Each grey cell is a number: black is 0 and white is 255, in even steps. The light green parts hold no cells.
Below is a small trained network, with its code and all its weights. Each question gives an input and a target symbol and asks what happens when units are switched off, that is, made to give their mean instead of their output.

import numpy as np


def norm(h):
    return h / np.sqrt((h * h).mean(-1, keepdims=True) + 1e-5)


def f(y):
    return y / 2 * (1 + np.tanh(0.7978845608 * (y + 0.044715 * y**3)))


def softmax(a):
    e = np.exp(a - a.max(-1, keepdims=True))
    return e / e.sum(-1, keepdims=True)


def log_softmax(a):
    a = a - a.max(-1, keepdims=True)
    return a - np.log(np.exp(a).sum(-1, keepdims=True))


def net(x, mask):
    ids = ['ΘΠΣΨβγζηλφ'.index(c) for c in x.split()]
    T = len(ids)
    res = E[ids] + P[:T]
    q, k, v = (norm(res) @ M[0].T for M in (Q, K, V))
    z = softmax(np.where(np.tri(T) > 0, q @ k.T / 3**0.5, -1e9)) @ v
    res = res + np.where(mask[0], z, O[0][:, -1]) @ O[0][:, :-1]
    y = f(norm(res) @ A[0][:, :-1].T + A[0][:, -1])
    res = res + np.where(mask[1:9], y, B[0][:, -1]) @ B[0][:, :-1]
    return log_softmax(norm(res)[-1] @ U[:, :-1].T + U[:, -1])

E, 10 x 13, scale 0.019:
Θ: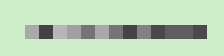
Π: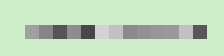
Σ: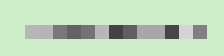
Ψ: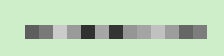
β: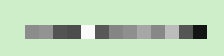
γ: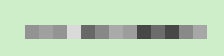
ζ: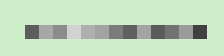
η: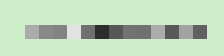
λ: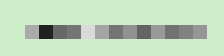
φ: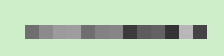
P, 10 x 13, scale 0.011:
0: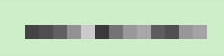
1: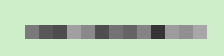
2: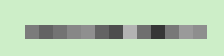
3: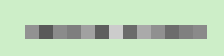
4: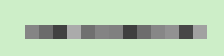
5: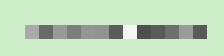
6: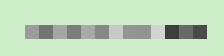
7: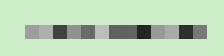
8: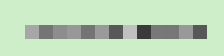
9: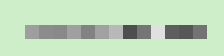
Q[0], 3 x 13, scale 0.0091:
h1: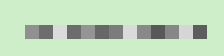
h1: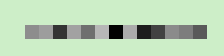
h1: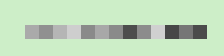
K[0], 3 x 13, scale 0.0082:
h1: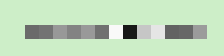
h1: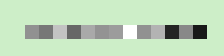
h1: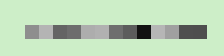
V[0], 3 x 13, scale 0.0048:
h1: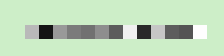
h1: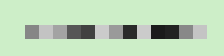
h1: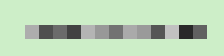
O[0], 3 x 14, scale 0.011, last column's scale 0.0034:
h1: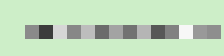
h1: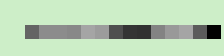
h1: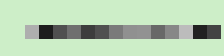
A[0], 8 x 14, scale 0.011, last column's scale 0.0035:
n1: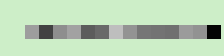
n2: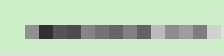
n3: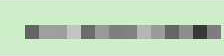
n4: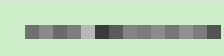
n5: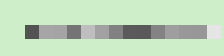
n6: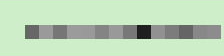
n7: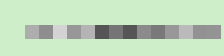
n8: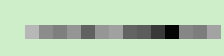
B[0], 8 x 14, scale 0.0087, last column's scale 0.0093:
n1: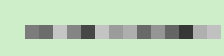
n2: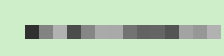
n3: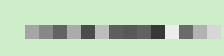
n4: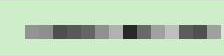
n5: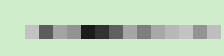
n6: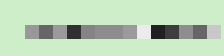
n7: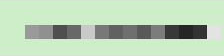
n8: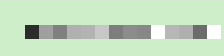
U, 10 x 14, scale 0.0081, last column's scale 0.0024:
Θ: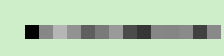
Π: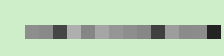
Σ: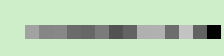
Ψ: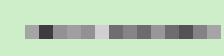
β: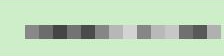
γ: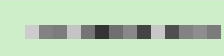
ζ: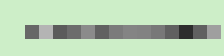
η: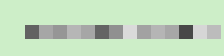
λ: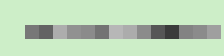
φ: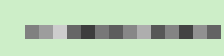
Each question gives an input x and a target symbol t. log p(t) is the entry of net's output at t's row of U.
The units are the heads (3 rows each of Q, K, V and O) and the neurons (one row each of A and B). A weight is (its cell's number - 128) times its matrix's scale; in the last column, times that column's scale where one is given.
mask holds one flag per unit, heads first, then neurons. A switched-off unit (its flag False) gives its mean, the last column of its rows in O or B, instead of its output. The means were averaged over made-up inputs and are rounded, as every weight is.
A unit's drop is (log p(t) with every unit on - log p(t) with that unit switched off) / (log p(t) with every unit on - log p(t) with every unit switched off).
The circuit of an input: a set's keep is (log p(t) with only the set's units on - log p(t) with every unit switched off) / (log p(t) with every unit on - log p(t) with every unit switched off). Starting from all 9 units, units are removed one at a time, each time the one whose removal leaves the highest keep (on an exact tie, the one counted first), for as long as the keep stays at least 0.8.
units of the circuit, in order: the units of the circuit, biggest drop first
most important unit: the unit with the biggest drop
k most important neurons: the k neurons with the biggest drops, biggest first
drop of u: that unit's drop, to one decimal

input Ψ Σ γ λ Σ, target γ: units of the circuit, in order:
h1, n5, n7, n6
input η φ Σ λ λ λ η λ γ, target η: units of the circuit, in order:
n8, h1
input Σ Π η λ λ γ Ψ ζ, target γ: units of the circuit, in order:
h1, n5, n7
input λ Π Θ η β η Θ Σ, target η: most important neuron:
n6
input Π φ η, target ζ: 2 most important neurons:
n5, n6
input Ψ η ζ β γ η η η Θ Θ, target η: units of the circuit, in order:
h1, n8
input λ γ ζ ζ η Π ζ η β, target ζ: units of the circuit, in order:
h1, n8
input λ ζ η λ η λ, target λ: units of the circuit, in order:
h1, n2
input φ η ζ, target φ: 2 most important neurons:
n6, n5
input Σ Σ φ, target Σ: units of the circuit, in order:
h1, n5, n6, n1
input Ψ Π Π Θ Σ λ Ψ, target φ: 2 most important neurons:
n8, n6
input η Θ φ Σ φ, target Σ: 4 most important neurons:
n6, n5, n1, n2
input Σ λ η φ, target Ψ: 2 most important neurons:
n1, n7
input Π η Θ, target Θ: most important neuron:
n8
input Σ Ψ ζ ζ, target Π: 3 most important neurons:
n3, n1, n6
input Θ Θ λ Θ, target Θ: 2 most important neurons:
n8, n6
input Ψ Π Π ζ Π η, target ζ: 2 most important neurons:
n6, n5
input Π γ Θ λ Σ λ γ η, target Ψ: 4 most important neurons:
n1, n7, n5, n6
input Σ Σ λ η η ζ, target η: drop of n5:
0.1
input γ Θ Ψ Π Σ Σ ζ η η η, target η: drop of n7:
-0.1
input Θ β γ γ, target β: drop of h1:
0.8
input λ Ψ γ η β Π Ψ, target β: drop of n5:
0.0
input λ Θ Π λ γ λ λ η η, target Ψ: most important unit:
n1
